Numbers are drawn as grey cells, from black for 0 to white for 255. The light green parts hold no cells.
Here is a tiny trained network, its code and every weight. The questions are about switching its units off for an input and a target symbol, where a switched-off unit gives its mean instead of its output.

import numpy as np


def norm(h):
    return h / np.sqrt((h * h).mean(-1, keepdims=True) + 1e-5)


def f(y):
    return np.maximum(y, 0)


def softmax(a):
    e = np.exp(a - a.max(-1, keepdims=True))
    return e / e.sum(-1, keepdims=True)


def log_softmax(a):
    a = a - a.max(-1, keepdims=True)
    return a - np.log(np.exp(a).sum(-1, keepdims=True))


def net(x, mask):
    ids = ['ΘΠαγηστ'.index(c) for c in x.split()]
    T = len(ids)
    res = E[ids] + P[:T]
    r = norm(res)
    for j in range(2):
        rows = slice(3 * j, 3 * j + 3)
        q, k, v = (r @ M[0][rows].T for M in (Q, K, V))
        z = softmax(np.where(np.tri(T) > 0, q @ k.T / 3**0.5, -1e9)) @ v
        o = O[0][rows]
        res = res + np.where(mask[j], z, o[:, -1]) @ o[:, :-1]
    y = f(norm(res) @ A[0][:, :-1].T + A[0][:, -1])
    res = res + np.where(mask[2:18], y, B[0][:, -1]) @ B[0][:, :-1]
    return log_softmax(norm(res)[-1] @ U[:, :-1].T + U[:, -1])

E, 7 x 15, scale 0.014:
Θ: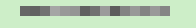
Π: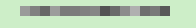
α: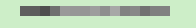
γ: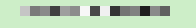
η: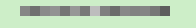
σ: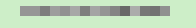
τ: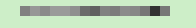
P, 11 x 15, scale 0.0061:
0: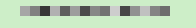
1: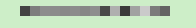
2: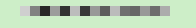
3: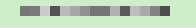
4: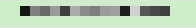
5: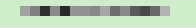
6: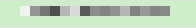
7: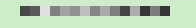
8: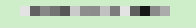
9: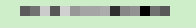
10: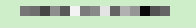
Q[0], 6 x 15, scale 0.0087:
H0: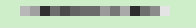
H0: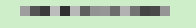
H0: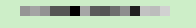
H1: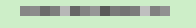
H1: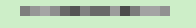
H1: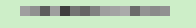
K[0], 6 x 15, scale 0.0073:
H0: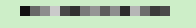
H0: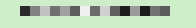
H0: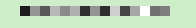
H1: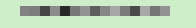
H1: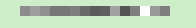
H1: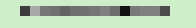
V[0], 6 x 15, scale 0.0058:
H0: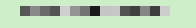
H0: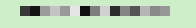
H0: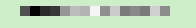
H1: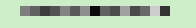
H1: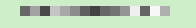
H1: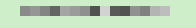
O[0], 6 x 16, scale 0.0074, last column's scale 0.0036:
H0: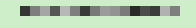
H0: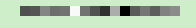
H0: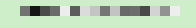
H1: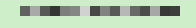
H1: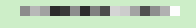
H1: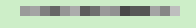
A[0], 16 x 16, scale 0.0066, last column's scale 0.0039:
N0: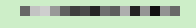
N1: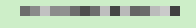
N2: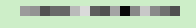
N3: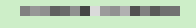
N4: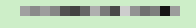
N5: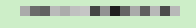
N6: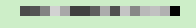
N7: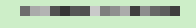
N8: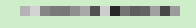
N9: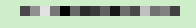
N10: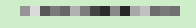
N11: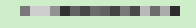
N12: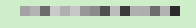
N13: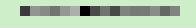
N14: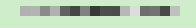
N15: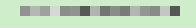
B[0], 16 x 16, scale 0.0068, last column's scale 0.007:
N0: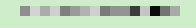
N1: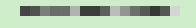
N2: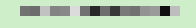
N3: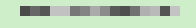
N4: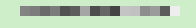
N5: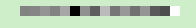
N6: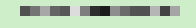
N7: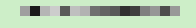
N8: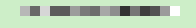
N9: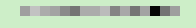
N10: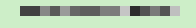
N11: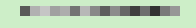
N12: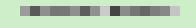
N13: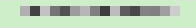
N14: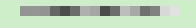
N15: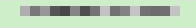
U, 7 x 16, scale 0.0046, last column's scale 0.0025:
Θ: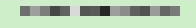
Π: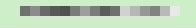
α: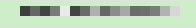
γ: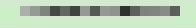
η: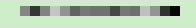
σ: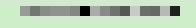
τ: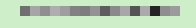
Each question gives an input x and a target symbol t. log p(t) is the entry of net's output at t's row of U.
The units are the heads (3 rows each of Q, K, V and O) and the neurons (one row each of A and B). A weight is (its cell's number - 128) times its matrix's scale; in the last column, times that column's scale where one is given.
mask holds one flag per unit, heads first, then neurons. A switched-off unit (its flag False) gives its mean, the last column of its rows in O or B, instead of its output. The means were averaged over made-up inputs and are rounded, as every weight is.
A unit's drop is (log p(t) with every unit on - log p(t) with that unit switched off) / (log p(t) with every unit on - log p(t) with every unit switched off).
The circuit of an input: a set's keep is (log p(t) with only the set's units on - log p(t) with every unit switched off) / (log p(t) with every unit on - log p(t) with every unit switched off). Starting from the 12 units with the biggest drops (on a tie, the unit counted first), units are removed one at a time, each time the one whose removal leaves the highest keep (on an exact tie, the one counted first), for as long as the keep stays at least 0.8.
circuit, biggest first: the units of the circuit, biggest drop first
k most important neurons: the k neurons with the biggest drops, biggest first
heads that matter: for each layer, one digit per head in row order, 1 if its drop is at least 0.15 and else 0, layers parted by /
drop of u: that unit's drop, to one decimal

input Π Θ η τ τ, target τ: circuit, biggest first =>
(H0, N0)
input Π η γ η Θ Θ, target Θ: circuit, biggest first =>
(N6, H0)
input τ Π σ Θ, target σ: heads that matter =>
01
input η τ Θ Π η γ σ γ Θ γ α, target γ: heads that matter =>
01
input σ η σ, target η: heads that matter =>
10
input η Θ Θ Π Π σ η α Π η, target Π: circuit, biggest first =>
(H0, N14)
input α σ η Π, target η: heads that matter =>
11
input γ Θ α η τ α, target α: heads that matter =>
10
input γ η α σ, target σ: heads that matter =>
10
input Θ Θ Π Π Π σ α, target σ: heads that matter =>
01
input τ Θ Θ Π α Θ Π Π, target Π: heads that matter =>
00
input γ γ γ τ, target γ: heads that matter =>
01
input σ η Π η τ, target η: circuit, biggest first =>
(H0, H1, N2)
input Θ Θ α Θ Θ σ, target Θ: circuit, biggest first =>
(H0, H1)
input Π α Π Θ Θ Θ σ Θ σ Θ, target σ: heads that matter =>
11
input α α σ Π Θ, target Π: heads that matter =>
10
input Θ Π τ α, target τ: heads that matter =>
10
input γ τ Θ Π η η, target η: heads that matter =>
10
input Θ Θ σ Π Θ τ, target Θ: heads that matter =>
10
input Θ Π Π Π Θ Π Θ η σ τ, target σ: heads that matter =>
01
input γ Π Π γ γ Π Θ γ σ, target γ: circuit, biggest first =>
(H1, N5)
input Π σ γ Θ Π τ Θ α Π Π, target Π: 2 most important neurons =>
(N14, N4)
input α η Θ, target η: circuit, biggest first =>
(H0, N2, H1)
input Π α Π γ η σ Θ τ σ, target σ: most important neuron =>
(N15)
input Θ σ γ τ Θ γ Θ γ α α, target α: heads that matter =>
00
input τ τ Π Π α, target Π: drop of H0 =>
0.8
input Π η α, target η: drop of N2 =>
0.2
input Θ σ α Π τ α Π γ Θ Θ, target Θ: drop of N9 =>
0.0
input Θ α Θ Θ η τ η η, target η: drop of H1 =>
0.2
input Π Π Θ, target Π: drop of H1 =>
0.1
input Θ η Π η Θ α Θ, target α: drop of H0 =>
1.1
